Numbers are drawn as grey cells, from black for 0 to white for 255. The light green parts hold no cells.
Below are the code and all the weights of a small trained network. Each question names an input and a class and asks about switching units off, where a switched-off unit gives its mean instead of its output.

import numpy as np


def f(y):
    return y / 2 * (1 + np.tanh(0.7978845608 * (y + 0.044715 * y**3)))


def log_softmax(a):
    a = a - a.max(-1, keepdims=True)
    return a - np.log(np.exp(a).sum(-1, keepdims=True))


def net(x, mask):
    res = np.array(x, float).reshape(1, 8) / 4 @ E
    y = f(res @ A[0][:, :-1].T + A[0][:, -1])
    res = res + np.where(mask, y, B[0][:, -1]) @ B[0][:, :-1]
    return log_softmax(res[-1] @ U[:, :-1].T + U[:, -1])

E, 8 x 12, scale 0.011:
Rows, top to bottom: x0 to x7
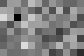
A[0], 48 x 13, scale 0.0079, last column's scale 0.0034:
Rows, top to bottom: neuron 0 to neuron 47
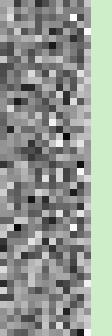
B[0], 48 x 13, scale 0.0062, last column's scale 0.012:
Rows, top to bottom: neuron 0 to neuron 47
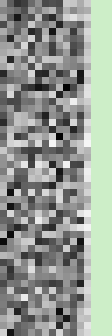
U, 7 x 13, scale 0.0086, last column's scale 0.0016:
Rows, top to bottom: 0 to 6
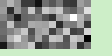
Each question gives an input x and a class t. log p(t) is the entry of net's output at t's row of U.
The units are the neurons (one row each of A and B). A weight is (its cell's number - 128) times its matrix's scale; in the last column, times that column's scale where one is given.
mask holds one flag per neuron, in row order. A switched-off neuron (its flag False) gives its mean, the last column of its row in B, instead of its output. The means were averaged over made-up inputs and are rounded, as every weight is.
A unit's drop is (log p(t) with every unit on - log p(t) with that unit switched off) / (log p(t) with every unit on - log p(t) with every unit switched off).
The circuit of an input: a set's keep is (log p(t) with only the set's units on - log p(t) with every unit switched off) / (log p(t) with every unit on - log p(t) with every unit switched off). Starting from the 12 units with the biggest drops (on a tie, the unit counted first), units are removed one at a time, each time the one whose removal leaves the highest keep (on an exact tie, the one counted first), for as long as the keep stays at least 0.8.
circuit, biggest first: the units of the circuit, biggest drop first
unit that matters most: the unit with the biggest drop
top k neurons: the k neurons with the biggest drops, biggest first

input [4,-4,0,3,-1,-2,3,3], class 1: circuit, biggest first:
(neuron 5; neuron 19)
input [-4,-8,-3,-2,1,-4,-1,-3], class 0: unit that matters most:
neuron 12
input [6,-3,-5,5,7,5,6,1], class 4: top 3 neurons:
(neuron 23; neuron 31; neuron 35)
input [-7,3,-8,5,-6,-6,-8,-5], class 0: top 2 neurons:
(neuron 12; neuron 36)
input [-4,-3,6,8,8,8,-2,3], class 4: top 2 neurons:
(neuron 23; neuron 31)
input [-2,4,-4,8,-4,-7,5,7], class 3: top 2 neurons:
(neuron 25; neuron 24)
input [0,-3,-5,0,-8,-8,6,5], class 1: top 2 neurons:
(neuron 27; neuron 8)
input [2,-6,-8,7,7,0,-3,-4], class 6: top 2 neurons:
(neuron 34; neuron 10)
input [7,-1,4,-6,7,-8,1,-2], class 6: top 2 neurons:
(neuron 10; neuron 34)
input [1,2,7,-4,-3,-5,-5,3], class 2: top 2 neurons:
(neuron 32; neuron 2)
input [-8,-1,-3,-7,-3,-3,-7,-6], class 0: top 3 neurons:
(neuron 12; neuron 36; neuron 21)
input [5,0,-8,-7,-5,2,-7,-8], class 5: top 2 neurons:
(neuron 20; neuron 17)
